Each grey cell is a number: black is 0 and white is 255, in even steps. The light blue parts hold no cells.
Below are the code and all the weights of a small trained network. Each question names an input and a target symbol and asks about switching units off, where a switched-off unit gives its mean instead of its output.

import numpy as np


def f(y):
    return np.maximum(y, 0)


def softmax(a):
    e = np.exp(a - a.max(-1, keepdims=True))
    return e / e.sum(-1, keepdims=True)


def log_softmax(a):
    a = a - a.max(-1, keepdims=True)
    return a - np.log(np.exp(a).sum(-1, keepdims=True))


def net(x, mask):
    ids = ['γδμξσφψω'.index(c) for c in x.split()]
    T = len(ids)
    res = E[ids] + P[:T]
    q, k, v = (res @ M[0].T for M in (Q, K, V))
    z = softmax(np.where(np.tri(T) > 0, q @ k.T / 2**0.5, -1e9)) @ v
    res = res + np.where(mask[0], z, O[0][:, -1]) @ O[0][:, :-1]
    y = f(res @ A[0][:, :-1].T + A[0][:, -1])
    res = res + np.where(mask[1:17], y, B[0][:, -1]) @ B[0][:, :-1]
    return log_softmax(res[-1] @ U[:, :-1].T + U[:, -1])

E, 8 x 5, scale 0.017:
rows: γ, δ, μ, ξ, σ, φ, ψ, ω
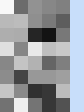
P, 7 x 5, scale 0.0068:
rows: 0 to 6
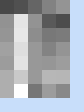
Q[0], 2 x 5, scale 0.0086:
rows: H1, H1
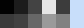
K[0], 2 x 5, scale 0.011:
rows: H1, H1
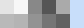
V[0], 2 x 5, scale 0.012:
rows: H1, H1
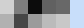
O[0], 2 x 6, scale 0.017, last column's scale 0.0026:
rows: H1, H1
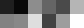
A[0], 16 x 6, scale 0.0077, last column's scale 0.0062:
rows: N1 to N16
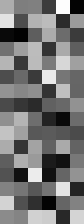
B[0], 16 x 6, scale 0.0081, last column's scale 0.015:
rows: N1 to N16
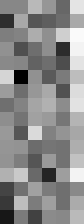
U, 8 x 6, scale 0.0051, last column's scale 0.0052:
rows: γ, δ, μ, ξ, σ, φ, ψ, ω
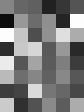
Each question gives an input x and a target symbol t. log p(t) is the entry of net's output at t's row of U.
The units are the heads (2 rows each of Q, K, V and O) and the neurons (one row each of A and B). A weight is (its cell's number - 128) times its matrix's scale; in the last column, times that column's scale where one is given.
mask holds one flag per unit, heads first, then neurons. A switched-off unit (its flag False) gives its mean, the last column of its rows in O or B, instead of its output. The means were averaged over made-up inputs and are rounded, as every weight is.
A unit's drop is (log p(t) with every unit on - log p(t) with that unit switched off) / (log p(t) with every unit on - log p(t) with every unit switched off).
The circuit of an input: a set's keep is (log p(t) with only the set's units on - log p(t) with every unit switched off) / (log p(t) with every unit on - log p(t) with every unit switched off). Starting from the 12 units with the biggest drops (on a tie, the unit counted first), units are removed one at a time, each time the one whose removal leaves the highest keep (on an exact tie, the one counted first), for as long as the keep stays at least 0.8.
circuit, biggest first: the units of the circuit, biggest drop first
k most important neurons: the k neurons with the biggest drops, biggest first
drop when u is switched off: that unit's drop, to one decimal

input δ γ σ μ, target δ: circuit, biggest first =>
N15, H1
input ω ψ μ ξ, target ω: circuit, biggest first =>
H1
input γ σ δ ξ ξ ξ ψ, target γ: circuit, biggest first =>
H1, N13, N3
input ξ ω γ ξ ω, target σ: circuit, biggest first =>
H1, N4, N7
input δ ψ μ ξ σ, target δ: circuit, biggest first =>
H1, N6
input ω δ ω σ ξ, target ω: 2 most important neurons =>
N6, N13
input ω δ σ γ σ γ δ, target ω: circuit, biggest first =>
H1, N6
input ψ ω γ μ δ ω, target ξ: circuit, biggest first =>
H1, N13, N3, N4
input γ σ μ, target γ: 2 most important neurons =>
N13, N3
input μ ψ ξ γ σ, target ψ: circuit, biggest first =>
H1, N3
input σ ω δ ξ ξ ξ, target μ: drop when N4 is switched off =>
0.2
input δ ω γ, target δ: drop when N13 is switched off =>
0.1
